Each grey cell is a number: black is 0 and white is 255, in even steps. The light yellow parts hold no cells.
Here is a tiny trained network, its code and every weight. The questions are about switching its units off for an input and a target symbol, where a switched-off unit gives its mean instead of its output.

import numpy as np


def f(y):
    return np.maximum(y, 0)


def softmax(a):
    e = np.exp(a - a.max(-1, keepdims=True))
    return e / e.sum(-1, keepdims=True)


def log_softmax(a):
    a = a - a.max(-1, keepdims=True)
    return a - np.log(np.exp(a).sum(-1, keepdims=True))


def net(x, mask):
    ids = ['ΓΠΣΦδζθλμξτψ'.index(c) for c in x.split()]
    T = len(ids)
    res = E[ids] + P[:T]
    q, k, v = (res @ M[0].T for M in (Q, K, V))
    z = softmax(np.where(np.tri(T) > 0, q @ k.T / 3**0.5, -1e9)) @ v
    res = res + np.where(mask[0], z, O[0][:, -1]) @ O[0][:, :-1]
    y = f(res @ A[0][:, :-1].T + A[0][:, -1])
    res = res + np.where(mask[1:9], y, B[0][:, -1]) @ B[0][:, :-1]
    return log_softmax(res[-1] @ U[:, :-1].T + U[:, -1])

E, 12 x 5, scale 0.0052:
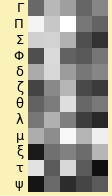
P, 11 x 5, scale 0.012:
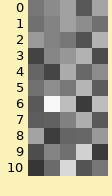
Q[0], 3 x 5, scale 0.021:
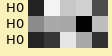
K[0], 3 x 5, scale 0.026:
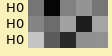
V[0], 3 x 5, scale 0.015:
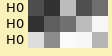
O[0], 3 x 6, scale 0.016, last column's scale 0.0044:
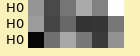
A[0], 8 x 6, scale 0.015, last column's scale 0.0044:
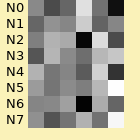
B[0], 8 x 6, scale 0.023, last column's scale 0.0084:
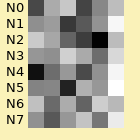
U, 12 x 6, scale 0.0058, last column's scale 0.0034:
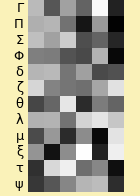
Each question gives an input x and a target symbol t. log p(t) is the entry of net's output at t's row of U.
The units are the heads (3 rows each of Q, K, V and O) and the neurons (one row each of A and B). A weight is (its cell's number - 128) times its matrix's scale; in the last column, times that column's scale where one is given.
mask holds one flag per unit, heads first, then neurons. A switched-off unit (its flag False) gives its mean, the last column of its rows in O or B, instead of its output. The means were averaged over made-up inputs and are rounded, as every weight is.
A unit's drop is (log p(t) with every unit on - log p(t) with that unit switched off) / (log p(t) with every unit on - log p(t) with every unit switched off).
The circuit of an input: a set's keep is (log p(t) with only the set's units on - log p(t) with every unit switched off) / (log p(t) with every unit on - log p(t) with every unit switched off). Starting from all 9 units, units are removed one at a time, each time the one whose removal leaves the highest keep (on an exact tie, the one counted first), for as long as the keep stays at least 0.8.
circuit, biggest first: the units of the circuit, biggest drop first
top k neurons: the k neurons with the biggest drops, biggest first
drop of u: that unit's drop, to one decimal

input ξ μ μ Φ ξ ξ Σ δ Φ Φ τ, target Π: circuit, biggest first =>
H0, N2
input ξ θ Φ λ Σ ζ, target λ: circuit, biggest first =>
H0, N4
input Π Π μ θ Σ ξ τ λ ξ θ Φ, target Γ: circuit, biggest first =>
H0, N6
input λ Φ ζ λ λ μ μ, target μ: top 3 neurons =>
N2, N5, N4
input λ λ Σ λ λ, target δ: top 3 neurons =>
N2, N3, N4
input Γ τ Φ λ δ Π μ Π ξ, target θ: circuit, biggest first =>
H0, N5
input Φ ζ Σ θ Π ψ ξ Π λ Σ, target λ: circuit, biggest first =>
H0
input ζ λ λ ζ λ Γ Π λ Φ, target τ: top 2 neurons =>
N3, N5
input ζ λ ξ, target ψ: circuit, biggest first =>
H0, N4, N5, N1
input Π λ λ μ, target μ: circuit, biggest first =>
H0, N1
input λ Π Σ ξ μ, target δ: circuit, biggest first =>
H0, N2, N3, N5
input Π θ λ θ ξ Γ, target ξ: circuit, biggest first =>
N7, H0
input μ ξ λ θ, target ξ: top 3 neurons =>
N4, N7, N6
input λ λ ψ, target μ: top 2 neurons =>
N2, N5
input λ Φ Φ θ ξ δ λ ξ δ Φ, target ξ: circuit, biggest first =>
H0, N7
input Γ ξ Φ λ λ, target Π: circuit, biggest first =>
H0, N2, N7
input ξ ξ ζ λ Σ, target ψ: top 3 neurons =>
N4, N2, N1
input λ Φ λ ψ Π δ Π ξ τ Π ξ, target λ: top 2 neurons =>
N4, N1
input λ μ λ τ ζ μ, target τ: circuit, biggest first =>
H0, N0
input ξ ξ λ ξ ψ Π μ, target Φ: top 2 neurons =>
N5, N4
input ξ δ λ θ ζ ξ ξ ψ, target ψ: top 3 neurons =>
N4, N5, N7
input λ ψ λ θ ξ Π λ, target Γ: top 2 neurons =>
N6, N2
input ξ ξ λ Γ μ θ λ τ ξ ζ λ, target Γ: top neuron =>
N6
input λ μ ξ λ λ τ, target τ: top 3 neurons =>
N5, N3, N0
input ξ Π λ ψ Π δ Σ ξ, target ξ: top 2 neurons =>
N7, N4
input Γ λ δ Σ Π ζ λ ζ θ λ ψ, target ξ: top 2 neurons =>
N4, N1
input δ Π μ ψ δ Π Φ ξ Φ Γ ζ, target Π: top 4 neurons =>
N2, N6, N4, N7
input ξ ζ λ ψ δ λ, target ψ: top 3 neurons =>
N4, N5, N2
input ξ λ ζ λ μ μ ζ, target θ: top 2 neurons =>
N5, N6
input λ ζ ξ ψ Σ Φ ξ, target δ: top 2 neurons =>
N2, N3
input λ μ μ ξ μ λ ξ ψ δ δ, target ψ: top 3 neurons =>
N4, N5, N7
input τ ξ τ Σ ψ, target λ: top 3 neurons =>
N4, N1, N2
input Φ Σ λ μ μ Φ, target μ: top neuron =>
N1
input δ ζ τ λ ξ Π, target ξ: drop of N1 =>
0.1
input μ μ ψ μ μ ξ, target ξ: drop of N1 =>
0.3
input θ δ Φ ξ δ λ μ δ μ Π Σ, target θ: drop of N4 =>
-0.1
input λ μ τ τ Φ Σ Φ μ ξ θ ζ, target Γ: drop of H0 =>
0.6
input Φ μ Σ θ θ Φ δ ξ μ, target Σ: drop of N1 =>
0.1
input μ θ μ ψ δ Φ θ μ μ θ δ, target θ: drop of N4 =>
-0.1
